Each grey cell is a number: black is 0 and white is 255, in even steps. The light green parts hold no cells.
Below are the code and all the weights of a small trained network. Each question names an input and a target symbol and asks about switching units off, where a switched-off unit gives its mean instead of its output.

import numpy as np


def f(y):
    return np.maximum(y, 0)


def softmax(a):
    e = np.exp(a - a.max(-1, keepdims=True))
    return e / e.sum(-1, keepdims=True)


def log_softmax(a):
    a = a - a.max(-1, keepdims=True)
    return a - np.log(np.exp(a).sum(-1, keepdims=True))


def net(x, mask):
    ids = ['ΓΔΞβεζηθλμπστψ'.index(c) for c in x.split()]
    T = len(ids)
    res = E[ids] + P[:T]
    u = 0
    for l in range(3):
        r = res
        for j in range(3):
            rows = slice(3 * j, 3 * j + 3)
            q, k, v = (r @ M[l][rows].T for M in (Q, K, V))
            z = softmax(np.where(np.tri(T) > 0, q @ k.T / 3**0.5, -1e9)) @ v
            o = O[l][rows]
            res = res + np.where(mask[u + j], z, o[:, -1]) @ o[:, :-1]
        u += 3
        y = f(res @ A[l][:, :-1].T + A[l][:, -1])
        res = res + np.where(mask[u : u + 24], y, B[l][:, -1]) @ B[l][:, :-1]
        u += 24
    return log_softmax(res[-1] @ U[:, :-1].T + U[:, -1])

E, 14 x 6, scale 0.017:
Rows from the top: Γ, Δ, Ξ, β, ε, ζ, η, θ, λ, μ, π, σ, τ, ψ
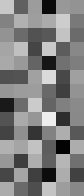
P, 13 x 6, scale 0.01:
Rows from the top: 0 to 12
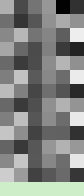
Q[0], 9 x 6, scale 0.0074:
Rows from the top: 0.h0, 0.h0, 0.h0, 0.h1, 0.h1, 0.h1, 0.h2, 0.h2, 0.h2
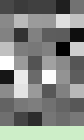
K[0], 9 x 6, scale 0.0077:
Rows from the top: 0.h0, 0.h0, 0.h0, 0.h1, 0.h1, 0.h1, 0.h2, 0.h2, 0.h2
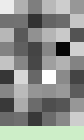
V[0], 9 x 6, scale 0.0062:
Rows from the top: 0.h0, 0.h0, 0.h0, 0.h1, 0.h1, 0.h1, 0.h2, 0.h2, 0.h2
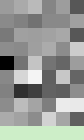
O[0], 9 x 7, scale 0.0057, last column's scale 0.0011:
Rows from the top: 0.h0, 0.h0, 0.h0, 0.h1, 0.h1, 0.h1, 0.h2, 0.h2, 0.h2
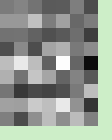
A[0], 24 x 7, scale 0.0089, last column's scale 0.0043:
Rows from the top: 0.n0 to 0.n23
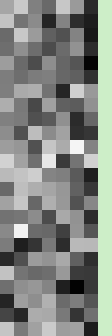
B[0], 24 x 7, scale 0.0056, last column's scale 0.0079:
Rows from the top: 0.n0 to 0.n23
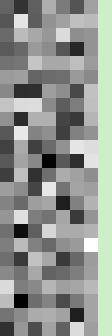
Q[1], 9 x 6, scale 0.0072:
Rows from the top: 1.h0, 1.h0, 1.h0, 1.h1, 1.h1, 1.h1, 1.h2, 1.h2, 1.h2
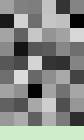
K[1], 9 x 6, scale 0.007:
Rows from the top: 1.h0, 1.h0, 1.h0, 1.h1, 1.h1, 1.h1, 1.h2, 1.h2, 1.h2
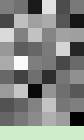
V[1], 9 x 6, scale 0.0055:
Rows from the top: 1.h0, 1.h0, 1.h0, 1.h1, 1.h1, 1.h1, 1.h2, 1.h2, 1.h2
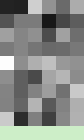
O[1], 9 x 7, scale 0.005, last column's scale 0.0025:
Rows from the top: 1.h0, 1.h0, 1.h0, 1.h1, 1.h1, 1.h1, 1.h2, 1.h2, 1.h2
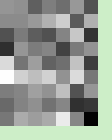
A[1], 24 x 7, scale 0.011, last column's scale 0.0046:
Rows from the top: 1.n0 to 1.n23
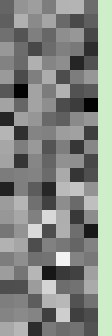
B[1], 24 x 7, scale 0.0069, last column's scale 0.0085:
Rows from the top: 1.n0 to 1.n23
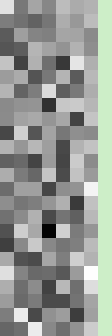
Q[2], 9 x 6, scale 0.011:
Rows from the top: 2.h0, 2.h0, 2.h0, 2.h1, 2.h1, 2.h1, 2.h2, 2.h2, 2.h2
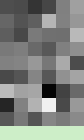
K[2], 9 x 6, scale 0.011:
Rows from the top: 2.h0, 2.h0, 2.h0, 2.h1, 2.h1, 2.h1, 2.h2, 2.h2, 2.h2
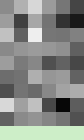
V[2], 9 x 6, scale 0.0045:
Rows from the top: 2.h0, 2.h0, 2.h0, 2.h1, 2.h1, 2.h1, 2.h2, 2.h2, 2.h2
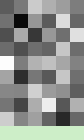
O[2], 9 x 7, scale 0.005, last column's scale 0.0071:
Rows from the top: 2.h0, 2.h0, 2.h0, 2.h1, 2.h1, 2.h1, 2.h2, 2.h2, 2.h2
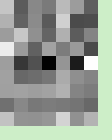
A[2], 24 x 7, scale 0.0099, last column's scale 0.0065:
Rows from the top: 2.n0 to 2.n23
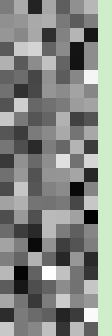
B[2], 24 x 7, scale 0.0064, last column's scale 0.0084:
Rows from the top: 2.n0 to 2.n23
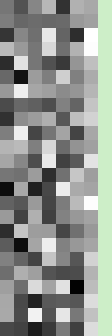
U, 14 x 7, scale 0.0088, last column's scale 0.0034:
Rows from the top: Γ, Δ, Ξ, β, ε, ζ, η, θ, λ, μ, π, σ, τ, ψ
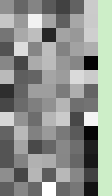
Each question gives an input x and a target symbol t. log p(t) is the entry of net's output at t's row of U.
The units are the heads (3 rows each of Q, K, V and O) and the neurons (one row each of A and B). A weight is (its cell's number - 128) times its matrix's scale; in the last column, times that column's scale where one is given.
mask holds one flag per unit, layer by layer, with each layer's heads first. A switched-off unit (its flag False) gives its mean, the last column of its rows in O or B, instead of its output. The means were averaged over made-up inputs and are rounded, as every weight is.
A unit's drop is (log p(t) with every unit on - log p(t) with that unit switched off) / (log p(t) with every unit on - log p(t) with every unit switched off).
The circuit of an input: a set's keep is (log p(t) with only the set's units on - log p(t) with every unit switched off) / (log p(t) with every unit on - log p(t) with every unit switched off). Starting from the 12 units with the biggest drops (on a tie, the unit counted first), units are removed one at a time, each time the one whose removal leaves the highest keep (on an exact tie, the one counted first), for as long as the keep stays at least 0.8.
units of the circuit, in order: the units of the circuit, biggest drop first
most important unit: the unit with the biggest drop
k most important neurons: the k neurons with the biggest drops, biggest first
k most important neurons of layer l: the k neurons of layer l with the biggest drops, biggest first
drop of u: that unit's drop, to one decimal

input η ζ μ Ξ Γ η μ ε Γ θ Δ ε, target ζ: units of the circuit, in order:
(0.n16)
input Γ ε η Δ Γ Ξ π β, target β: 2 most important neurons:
(0.n11; 2.n3)
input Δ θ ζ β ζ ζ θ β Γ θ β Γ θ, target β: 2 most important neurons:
(2.n3; 2.n13)
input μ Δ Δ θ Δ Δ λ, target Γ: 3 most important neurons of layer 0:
(0.n11; 0.n21; 0.n1)
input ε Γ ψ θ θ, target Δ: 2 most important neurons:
(0.n18; 1.n4)
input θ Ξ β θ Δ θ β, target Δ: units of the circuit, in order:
(1.n23; 0.n7)
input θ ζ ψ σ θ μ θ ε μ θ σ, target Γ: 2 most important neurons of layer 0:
(0.n10; 0.n22)
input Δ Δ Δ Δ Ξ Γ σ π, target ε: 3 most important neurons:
(0.n6; 2.n17; 2.n22)
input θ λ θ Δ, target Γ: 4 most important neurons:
(1.n4; 0.n10; 0.n1; 0.n11)
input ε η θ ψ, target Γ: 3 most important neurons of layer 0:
(0.n11; 0.n1; 0.n10)
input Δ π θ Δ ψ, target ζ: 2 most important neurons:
(0.n10; 1.n20)
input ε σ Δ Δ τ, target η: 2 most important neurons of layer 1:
(1.n22; 1.n12)
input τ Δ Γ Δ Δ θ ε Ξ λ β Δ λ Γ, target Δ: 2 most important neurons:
(0.n1; 1.n14)
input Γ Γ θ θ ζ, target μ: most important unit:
1.n6
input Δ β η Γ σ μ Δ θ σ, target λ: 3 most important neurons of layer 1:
(1.n6; 1.n8; 1.n10)
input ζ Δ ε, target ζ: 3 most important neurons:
(0.n16; 0.n11; 0.n6)
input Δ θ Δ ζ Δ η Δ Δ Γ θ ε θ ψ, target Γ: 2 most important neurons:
(1.n19; 2.n23)
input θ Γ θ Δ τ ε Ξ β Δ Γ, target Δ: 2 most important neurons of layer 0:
(0.n1; 0.n8)
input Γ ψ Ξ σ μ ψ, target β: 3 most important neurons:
(1.n13; 0.n11; 0.n10)
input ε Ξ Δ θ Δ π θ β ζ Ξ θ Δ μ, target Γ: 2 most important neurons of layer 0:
(0.n8; 0.n10)
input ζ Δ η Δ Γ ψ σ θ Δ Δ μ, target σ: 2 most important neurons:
(1.n20; 2.n20)
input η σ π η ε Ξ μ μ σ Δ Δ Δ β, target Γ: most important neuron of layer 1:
(1.n19)
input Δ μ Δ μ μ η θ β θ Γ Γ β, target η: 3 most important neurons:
(0.n16; 0.n10; 0.n6)
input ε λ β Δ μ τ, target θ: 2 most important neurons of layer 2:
(2.n13; 2.n22)
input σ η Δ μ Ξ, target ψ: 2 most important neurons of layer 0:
(0.n11; 0.n8)
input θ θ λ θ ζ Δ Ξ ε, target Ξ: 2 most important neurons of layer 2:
(2.n22; 2.n13)
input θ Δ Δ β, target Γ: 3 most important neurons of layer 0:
(0.n11; 0.n7; 0.n20)
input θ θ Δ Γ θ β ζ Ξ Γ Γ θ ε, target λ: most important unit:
0.n16
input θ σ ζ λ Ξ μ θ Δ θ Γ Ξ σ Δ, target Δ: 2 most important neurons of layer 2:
(2.n3; 2.n23)
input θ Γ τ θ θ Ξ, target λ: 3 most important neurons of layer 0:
(0.n11; 0.n17; 0.n18)
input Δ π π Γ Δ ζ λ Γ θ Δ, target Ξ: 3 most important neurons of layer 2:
(2.n13; 2.n22; 2.n2)
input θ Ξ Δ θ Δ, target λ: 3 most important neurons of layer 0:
(0.n10; 0.n7; 0.n17)
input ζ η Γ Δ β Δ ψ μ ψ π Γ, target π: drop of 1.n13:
0.2
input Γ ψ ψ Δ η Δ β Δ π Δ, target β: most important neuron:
(1.n19)
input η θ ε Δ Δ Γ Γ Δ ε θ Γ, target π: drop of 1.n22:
0.3
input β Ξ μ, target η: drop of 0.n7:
0.2
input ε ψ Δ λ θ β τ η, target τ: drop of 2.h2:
0.2
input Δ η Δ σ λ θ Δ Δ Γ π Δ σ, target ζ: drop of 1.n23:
0.1
